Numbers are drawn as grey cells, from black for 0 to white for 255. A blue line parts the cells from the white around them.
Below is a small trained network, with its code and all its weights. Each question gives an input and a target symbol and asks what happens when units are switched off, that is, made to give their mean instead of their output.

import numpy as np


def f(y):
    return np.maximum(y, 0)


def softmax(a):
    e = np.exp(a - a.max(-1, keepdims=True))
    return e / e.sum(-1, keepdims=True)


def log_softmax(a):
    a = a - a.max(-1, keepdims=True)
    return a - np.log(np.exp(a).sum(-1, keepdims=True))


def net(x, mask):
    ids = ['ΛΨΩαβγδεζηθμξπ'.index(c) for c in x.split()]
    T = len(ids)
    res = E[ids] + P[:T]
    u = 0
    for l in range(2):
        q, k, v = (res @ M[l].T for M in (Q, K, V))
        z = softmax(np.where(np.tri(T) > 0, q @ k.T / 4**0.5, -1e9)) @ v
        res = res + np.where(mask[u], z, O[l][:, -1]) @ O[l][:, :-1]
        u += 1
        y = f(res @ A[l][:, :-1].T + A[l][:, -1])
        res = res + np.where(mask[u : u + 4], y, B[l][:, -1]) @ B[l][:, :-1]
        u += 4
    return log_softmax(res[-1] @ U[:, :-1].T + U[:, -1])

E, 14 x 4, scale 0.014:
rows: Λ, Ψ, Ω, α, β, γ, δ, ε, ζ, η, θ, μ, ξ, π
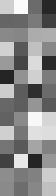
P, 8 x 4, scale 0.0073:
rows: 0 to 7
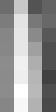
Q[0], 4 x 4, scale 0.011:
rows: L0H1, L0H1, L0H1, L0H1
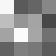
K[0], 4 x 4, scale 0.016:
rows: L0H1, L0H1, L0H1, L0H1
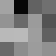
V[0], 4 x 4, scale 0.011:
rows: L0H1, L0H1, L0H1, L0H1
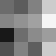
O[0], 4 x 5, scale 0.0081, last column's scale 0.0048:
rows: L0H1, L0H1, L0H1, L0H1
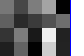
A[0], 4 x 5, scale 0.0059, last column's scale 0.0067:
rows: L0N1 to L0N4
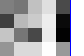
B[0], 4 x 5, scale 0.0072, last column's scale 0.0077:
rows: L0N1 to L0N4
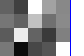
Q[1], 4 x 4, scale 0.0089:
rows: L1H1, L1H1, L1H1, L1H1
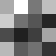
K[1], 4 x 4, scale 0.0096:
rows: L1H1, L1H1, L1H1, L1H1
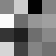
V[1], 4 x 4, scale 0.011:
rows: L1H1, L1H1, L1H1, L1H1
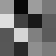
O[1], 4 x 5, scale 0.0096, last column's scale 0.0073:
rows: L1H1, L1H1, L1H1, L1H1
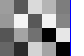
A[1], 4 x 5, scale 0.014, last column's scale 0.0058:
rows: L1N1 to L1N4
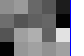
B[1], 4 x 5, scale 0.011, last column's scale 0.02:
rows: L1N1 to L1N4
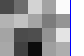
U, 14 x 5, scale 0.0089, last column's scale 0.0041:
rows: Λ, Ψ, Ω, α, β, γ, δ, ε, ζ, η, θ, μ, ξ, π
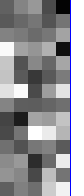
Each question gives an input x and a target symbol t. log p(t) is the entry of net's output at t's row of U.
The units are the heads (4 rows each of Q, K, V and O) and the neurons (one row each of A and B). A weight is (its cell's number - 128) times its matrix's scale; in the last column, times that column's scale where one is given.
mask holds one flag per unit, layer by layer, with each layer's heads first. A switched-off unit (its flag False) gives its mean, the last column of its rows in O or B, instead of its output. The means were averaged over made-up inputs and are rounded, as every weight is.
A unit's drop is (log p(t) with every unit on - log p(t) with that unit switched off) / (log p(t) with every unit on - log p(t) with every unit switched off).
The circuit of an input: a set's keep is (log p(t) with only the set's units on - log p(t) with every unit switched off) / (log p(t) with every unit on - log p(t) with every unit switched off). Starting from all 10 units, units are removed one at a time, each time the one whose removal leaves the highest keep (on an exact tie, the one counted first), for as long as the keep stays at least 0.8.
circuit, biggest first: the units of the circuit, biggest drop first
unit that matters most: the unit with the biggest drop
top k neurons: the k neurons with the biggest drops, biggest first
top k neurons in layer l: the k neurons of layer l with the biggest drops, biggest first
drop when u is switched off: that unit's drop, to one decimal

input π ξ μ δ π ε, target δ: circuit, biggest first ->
[L1H1, L1N1]
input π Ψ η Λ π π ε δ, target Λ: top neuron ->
[L1N1]
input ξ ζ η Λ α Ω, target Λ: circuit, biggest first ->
[L1N1, L0H1, L1H1]
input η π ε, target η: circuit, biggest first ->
[L1H1, L0H1]
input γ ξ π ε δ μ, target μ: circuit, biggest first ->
[L0H1, L1H1]
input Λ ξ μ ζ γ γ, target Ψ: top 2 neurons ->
[L1N1, L1N3]
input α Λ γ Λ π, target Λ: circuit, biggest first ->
[L1N1, L1H1, L0H1]
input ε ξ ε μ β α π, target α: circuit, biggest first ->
[L1N1, L1H1, L0N4, L0H1]
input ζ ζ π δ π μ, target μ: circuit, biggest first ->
[L0H1, L0N4, L1H1]
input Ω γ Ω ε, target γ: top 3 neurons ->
[L1N1, L0N4, L1N4]
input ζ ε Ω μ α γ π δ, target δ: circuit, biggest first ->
[L1H1, L0N4]
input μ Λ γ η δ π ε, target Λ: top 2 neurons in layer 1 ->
[L1N1, L1N4]
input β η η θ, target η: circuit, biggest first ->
[L0N4, L1H1]
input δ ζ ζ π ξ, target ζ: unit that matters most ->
L0H1
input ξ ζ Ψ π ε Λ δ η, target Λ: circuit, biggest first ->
[L0H1, L1H1, L1N1]
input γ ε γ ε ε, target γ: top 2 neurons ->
[L1N1, L1N4]
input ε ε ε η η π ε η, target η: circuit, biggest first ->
[L1H1, L0N4]
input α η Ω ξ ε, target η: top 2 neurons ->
[L1N4, L1N3]
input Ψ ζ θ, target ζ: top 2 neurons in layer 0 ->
[L0N1, L0N2]
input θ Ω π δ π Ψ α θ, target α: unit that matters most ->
L1N1
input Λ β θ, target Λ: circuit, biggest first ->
[L1N1, L1H1, L0H1]
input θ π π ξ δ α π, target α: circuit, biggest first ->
[L1N1, L1H1]
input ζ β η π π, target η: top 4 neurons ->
[L0N4, L1N3, L1N4, L0N1]
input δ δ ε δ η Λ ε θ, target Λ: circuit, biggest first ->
[L1N1, L0H1, L1H1]
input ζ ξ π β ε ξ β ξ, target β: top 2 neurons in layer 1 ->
[L1N1, L1N4]
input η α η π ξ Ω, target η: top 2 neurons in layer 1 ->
[L1N4, L1N3]
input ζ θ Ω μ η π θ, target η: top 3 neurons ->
[L1N3, L1N4, L0N1]
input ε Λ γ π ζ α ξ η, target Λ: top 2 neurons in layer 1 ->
[L1N1, L1N4]
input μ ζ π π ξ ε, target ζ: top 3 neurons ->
[L0N1, L0N2, L1N3]
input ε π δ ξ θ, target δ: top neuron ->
[L1N1]
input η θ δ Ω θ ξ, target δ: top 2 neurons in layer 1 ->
[L1N1, L1N3]
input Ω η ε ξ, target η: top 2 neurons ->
[L1N3, L1N4]
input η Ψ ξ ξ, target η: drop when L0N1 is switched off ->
-0.1
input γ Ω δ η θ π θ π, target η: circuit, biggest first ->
[L1H1]
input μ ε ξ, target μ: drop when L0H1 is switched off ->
0.7
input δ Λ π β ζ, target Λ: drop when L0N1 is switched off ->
0.0
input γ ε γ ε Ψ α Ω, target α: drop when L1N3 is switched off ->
-0.1
